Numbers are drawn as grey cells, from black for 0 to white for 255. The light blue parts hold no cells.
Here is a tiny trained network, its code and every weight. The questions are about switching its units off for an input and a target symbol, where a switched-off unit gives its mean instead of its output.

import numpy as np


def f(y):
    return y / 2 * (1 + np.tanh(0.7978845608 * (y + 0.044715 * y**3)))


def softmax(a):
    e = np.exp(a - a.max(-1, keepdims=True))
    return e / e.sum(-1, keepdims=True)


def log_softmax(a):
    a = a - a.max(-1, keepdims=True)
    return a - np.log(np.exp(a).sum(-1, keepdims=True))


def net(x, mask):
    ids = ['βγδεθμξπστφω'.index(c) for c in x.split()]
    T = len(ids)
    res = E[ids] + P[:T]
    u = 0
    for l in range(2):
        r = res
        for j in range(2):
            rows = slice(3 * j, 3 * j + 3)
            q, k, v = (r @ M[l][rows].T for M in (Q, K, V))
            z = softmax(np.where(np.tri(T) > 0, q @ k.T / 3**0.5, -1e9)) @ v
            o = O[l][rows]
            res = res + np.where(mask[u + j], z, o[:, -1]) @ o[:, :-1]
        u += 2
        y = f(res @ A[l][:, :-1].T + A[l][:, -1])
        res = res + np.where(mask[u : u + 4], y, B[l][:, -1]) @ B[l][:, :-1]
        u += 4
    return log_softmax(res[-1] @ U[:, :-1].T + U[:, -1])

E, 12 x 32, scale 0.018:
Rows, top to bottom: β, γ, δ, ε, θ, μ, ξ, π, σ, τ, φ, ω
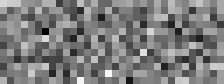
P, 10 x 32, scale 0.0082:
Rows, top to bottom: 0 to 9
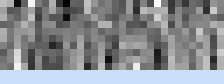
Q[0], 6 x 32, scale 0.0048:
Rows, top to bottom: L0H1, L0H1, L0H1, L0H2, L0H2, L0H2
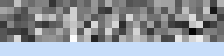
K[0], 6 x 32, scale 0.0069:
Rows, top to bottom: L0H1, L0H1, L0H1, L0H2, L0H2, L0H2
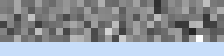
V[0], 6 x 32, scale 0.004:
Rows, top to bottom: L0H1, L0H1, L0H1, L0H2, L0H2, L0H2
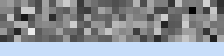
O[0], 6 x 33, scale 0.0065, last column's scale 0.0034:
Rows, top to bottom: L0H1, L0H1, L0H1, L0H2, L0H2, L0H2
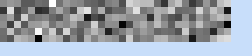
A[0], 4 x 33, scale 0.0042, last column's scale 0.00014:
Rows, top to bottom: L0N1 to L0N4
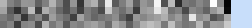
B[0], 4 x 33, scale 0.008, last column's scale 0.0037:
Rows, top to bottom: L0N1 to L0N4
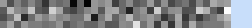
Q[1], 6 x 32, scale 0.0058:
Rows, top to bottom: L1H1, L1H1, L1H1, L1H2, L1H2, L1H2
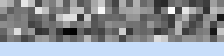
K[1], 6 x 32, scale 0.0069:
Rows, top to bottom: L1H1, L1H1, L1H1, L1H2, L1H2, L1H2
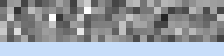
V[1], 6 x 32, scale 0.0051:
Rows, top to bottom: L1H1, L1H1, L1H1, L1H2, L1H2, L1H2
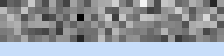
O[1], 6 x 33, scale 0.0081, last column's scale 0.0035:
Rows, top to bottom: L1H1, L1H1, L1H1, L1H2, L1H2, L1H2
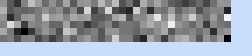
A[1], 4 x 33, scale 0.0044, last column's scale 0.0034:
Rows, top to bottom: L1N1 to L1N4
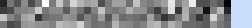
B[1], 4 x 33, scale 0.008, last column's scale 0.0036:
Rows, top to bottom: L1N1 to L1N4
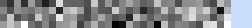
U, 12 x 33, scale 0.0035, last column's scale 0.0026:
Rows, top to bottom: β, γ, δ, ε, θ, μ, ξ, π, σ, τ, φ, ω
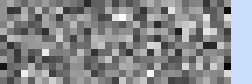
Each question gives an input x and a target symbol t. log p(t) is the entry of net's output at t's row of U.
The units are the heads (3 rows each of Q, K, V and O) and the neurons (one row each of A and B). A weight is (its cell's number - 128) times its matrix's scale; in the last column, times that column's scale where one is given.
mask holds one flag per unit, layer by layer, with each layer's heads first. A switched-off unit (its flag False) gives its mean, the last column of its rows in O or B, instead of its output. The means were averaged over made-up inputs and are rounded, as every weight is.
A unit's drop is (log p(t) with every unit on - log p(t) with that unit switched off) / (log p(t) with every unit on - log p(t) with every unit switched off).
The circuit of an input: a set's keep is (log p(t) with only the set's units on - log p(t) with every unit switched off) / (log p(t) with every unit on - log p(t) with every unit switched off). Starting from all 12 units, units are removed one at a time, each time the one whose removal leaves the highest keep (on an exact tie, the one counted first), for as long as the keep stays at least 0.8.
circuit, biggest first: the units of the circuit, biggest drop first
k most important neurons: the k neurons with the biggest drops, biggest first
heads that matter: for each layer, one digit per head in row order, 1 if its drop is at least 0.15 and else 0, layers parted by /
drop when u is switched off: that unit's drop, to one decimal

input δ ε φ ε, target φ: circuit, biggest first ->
L1H1; L1N4
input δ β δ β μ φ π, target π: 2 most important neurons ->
L1N4; L0N3
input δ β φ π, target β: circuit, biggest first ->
L1H2
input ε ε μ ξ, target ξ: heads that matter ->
01 / 10
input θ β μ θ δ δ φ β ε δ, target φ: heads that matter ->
10 / 10
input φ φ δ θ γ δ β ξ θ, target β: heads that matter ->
01 / 01
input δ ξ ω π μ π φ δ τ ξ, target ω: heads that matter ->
10 / 01
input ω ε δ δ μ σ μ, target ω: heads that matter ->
00 / 01
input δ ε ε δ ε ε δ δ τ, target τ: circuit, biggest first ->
L0H2; L1H1; L0N1
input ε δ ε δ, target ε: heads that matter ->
00 / 10
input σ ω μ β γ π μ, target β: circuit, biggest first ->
L1H2; L0H2
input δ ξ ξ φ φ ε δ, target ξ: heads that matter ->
10 / 10
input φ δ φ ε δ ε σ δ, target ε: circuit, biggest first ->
L1H1; L0H1
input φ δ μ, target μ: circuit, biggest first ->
L1H1; L0N2
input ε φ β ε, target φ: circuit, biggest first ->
L0H1; L1H1; L1N4
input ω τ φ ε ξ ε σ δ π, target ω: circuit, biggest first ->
L1H2
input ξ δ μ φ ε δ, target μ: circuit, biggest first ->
L0H1; L1H1
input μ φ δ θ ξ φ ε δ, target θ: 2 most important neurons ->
L1N1; L1N4
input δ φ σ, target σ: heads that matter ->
01 / 10
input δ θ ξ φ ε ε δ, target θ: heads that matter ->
11 / 10
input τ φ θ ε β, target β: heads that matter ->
01 / 01
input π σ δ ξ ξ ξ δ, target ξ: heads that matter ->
00 / 10
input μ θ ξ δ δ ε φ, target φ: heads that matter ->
00 / 10
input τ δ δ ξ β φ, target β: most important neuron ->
L1N2
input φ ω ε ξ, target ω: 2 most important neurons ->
L1N2; L0N2
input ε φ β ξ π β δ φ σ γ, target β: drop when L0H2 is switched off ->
0.2
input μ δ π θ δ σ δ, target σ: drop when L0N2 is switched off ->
-0.1
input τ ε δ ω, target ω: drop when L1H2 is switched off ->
1.1
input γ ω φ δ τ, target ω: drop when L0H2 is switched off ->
-0.1
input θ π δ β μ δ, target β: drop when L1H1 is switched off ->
0.0
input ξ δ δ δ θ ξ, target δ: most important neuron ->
L0N2
